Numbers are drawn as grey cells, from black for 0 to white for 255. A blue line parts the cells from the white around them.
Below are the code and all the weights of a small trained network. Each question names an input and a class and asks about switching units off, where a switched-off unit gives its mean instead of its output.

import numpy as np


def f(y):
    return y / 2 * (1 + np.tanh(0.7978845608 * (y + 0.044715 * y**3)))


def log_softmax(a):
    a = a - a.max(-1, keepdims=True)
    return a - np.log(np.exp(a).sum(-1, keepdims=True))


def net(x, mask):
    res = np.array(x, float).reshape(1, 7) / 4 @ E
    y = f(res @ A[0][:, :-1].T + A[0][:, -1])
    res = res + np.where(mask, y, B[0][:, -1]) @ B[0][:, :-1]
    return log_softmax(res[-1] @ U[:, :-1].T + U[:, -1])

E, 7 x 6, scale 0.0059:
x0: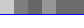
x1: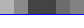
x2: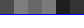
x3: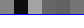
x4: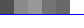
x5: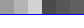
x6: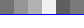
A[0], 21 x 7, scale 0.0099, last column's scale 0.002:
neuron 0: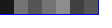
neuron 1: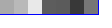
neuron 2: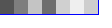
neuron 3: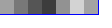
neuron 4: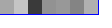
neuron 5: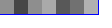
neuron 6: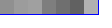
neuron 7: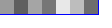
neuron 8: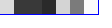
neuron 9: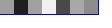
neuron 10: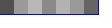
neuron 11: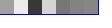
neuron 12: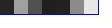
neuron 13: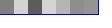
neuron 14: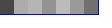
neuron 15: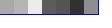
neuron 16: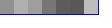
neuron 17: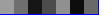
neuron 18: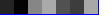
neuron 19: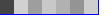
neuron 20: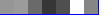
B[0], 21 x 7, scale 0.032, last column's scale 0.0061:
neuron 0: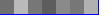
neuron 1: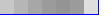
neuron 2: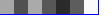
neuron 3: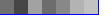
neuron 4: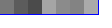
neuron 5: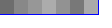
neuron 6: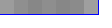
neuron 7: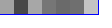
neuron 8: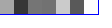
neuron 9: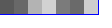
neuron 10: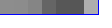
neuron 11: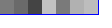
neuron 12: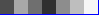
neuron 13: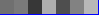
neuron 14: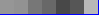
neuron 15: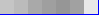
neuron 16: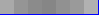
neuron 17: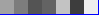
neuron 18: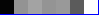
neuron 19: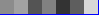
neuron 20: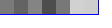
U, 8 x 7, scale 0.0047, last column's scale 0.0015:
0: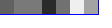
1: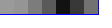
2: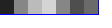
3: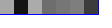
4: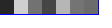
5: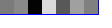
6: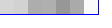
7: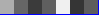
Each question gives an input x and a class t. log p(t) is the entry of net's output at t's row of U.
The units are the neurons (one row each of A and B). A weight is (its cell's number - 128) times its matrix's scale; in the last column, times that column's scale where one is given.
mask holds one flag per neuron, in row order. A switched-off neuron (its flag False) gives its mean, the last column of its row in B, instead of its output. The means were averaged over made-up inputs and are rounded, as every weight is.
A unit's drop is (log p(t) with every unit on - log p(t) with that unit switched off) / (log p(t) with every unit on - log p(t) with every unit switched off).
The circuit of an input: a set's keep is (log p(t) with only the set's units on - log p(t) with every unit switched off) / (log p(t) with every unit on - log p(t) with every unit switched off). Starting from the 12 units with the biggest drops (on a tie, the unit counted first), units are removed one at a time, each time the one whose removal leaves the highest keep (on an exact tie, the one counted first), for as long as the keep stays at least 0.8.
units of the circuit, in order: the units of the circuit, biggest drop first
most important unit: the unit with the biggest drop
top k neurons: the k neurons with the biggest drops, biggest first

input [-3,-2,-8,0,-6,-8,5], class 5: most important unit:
neuron 13
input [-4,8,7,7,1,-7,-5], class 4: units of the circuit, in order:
[neuron 12; neuron 18]
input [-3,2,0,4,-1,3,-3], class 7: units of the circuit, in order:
[neuron 8; neuron 2]
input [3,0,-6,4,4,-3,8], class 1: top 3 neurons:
[neuron 2; neuron 18; neuron 19]
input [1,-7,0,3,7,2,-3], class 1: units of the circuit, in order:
[neuron 8; neuron 2]
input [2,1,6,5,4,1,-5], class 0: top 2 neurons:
[neuron 20; neuron 12]
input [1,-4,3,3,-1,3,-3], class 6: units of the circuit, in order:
[neuron 15; neuron 1]
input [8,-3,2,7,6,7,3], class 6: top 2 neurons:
[neuron 15; neuron 1]
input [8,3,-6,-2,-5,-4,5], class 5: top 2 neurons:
[neuron 11; neuron 13]
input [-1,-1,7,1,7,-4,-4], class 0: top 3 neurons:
[neuron 20; neuron 17; neuron 12]
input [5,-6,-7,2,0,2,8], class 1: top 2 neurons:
[neuron 19; neuron 18]
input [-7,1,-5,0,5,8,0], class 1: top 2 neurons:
[neuron 2; neuron 14]
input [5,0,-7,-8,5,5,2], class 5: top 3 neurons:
[neuron 11; neuron 13; neuron 4]
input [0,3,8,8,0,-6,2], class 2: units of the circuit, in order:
[neuron 18]
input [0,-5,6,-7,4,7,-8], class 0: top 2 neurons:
[neuron 12; neuron 20]
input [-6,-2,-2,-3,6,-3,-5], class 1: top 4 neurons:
[neuron 2; neuron 14; neuron 19; neuron 10]
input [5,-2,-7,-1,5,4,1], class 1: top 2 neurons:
[neuron 8; neuron 19]
